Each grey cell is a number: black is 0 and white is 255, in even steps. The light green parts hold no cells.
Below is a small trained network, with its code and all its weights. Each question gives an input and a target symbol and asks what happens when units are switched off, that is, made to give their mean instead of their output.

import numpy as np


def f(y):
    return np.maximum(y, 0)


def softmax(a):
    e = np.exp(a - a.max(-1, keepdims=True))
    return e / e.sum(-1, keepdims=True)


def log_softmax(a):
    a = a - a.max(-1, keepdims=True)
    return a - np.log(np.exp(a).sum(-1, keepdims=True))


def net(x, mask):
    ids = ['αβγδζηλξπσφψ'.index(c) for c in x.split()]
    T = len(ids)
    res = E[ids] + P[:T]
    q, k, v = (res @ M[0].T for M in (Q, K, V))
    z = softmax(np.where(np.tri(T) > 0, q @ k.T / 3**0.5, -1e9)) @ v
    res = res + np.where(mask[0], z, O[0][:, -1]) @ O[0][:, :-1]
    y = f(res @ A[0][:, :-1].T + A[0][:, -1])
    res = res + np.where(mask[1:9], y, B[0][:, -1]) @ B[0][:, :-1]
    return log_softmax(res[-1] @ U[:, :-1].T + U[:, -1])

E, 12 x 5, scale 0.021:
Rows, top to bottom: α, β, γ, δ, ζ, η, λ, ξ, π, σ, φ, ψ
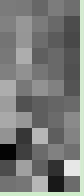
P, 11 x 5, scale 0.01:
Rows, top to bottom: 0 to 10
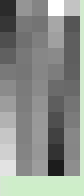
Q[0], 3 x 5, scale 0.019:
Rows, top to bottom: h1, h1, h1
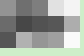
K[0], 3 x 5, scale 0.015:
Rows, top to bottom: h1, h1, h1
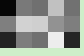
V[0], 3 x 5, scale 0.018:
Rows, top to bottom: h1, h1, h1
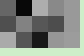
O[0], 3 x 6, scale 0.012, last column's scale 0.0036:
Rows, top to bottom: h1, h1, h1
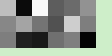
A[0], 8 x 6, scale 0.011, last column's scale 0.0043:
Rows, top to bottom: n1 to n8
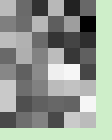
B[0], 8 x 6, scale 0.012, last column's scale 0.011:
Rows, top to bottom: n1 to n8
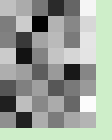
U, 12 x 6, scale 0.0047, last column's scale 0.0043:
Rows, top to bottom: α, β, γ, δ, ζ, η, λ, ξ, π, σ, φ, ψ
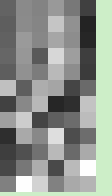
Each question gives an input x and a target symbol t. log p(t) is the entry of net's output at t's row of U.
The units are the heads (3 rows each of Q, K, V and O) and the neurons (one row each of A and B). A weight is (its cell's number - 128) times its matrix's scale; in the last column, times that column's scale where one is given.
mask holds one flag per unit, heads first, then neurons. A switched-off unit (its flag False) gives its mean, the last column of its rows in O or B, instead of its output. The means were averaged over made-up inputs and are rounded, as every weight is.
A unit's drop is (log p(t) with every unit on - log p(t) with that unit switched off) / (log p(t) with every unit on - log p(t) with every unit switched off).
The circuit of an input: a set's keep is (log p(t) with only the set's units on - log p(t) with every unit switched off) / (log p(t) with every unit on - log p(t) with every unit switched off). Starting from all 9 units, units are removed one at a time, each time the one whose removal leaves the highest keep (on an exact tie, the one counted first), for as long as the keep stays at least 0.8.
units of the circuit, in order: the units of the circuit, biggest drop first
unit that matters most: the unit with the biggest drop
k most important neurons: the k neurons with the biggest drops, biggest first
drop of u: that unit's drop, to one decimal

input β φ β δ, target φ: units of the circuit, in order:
(h1; n8)
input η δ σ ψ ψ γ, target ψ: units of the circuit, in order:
(h1)
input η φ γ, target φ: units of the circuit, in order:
(h1; n8)
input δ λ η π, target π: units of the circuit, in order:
(n2; h1; n7; n4)
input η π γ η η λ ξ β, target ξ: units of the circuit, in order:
(h1; n1)
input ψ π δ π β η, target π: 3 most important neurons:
(n7; n2; n1)
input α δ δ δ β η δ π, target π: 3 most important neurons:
(n2; n7; n1)
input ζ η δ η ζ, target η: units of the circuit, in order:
(h1; n4; n7)
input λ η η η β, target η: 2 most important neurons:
(n4; n7)
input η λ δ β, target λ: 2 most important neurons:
(n4; n2)
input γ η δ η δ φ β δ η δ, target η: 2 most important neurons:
(n4; n2)
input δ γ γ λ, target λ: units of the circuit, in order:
(h1; n4; n1; n2)
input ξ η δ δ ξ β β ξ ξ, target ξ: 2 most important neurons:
(n1; n4)
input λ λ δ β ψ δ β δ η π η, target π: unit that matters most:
n7
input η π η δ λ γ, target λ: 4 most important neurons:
(n4; n2; n1; n7)
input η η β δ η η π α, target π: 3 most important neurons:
(n2; n7; n1)
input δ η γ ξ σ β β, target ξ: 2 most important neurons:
(n1; n7)
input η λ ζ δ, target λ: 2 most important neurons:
(n4; n2)
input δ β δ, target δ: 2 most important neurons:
(n4; n1)
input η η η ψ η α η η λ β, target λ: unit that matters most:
h1
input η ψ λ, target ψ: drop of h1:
0.7
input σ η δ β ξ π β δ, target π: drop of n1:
0.3
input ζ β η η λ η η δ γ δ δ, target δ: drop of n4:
0.3
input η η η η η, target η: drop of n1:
0.2
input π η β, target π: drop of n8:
0.1
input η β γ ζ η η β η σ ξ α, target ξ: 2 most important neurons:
(n1; n4)
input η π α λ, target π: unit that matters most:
n7
